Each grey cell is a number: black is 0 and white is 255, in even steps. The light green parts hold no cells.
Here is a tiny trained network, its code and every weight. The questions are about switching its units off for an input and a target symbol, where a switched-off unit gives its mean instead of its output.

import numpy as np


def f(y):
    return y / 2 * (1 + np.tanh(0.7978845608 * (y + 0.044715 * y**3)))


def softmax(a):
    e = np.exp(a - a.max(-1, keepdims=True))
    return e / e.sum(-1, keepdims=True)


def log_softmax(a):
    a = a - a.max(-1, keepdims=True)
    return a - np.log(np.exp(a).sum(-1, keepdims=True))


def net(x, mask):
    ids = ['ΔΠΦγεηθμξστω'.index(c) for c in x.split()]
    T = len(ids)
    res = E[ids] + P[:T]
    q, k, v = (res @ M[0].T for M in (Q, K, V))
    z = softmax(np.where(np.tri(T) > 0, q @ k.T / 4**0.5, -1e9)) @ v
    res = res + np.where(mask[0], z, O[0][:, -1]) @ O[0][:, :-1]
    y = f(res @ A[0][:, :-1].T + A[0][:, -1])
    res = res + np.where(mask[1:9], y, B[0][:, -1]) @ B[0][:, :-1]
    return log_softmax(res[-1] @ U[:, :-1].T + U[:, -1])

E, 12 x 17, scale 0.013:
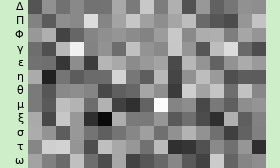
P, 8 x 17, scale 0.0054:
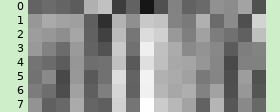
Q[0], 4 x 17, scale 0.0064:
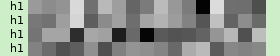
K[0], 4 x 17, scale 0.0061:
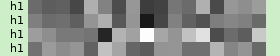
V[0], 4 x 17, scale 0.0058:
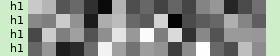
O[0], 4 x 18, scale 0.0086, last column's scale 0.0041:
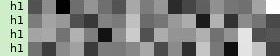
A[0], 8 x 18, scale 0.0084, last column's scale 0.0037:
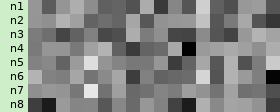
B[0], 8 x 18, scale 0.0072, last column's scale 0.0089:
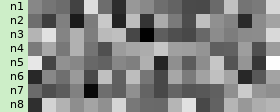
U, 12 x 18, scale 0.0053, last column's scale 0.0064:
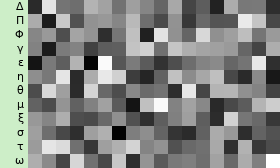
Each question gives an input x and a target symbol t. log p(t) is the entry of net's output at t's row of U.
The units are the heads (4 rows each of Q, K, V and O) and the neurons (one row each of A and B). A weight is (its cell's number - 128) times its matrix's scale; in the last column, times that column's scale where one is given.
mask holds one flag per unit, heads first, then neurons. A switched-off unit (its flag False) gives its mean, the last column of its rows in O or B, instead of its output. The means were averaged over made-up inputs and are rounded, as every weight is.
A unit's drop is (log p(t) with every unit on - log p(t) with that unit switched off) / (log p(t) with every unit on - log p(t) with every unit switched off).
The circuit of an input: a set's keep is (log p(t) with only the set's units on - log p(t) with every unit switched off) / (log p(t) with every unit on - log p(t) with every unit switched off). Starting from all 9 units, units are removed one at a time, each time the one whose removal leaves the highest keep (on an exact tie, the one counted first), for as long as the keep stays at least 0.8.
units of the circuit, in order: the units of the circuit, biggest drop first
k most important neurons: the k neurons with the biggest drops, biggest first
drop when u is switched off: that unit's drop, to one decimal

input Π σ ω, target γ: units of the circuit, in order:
[h1; n6; n3]
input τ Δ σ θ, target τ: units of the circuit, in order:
[h1]
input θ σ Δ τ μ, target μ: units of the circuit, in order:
[h1; n5; n3]
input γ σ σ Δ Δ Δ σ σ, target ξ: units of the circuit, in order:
[h1; n7]
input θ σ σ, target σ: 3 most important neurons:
[n1; n8; n4]
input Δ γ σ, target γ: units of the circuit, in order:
[h1; n3]
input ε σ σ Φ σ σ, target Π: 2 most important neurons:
[n1; n6]
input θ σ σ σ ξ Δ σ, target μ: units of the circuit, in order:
[h1; n5]
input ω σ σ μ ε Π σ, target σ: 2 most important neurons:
[n8; n4]
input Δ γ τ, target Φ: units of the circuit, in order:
[h1; n2]
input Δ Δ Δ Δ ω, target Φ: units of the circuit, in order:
[h1; n5]
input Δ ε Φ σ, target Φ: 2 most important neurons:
[n5; n3]
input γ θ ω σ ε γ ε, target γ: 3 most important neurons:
[n3; n8; n7]
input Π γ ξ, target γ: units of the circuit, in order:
[h1; n3; n6]
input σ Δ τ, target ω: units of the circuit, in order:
[h1; n2; n5]
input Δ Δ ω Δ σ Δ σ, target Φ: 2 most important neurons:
[n5; n2]
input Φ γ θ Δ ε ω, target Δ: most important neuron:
[n1]
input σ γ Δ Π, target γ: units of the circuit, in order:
[h1; n3]
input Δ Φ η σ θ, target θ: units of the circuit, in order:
[n8; h1; n1; n5]
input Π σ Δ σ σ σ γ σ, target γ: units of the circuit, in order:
[h1; n3; n6]
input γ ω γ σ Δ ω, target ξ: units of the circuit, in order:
[h1; n7]
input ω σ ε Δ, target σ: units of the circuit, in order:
[h1]
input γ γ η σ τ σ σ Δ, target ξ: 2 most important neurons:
[n7; n5]
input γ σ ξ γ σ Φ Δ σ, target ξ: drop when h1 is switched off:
1.1
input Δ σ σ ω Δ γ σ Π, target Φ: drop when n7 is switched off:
-0.1
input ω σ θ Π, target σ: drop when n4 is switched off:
0.1
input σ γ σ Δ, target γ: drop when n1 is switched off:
0.0
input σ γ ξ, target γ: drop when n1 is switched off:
0.0
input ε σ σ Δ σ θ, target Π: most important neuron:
[n1]
